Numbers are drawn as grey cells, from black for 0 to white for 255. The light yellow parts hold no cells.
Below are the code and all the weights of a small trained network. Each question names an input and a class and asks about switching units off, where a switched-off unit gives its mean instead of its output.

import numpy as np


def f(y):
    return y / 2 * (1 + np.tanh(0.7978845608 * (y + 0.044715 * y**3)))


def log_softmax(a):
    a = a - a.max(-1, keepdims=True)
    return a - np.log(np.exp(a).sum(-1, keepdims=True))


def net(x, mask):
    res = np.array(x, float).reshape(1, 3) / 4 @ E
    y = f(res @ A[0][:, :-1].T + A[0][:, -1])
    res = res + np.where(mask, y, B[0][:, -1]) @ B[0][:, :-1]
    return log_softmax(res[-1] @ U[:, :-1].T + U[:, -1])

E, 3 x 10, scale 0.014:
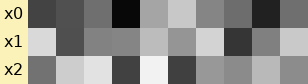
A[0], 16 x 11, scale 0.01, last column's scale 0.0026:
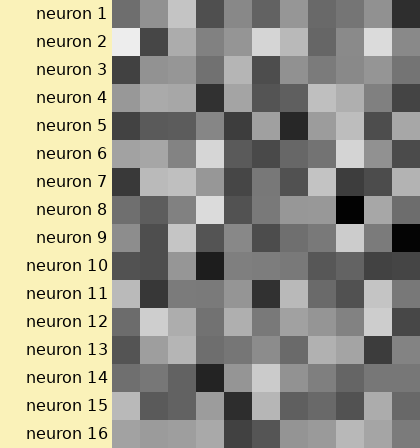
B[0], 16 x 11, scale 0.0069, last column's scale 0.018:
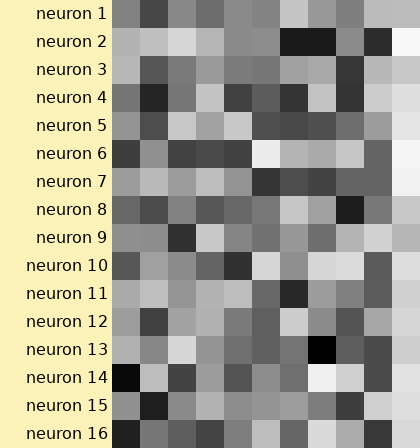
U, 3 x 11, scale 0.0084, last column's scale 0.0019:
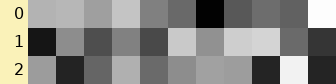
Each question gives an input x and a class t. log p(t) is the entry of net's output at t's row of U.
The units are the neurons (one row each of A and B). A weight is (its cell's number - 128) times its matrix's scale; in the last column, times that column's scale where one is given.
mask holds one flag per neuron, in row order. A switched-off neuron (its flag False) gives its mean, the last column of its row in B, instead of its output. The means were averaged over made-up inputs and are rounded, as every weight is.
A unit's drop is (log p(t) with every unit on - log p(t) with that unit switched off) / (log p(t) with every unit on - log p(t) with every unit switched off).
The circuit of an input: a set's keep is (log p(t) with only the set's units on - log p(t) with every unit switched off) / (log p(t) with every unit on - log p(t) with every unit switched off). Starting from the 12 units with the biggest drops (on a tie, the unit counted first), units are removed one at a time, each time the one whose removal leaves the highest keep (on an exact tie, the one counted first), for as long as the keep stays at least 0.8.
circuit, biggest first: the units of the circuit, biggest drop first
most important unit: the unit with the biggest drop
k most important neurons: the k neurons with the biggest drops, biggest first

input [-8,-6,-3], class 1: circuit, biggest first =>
(neuron 6)
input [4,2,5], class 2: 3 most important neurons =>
(neuron 6; neuron 16; neuron 3)
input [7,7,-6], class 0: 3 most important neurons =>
(neuron 2; neuron 6; neuron 11)
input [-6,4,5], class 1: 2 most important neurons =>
(neuron 6; neuron 16)
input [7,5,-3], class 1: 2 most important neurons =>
(neuron 14; neuron 10)
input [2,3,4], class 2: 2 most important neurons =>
(neuron 7; neuron 13)
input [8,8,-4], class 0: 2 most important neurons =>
(neuron 2; neuron 11)
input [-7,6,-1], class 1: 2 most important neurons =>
(neuron 6; neuron 16)
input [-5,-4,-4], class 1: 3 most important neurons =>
(neuron 6; neuron 2; neuron 16)
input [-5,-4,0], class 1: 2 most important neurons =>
(neuron 6; neuron 2)
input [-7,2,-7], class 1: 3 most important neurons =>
(neuron 6; neuron 16; neuron 4)
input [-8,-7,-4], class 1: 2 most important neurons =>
(neuron 6; neuron 16)
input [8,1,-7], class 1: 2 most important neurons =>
(neuron 14; neuron 10)
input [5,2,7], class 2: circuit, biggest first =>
(neuron 12)
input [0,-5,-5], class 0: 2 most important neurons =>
(neuron 7; neuron 12)
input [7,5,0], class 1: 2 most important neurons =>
(neuron 14; neuron 10)
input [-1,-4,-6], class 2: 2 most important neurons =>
(neuron 2; neuron 15)
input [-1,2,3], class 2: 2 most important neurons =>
(neuron 7; neuron 13)
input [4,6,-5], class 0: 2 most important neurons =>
(neuron 2; neuron 11)
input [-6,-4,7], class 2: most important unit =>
neuron 4
